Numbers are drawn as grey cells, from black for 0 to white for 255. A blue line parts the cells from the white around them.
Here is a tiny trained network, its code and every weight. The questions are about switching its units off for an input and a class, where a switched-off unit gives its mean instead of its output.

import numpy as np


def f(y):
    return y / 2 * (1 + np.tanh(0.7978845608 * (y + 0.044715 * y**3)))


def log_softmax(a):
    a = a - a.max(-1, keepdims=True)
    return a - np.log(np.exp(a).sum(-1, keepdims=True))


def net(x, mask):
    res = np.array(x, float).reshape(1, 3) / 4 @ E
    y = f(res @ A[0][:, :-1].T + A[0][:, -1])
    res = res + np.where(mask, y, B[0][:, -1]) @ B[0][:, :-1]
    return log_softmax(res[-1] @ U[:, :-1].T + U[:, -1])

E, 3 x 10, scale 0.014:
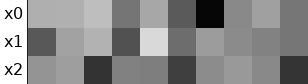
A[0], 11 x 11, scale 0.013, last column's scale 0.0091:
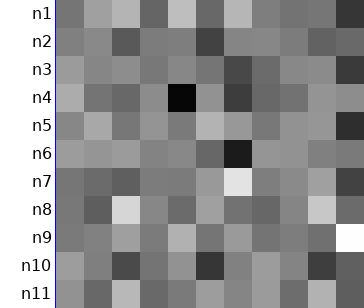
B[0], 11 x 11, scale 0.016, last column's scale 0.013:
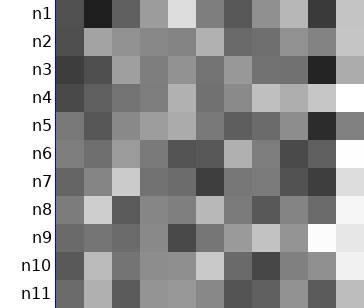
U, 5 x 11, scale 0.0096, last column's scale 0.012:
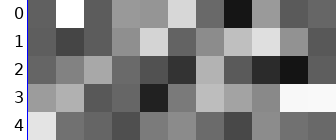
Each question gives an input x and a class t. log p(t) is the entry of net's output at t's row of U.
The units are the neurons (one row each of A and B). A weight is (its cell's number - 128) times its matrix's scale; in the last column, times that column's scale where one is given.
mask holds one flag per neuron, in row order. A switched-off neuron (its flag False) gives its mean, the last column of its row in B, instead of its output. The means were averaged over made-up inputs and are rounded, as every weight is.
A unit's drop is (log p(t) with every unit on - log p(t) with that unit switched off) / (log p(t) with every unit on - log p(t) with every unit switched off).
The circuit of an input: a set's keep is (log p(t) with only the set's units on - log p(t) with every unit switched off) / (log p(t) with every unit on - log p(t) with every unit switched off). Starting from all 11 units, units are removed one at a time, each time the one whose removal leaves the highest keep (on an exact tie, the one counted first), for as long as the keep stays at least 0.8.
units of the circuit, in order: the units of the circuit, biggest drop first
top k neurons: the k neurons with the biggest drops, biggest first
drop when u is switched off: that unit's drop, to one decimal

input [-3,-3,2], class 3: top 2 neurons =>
[n1; n3]
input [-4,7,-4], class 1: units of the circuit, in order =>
[n1]
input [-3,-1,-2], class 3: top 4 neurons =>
[n6; n1; n3; n10]
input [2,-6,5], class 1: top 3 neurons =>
[n4; n8; n9]
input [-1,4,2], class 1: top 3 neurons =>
[n1; n6; n8]
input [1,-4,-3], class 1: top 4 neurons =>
[n4; n9; n10; n6]
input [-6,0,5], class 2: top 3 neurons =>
[n7; n8; n11]
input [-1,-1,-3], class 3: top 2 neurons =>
[n10; n1]
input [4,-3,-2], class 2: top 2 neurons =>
[n6; n9]
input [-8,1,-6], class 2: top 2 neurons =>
[n7; n10]
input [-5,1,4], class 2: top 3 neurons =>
[n7; n8; n4]
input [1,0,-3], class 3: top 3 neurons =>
[n10; n1; n2]
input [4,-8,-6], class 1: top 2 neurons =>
[n4; n10]
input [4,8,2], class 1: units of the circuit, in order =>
[n1]
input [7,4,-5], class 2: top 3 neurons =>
[n6; n10; n3]
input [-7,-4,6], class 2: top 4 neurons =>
[n7; n8; n11; n9]
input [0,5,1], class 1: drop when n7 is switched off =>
0.0
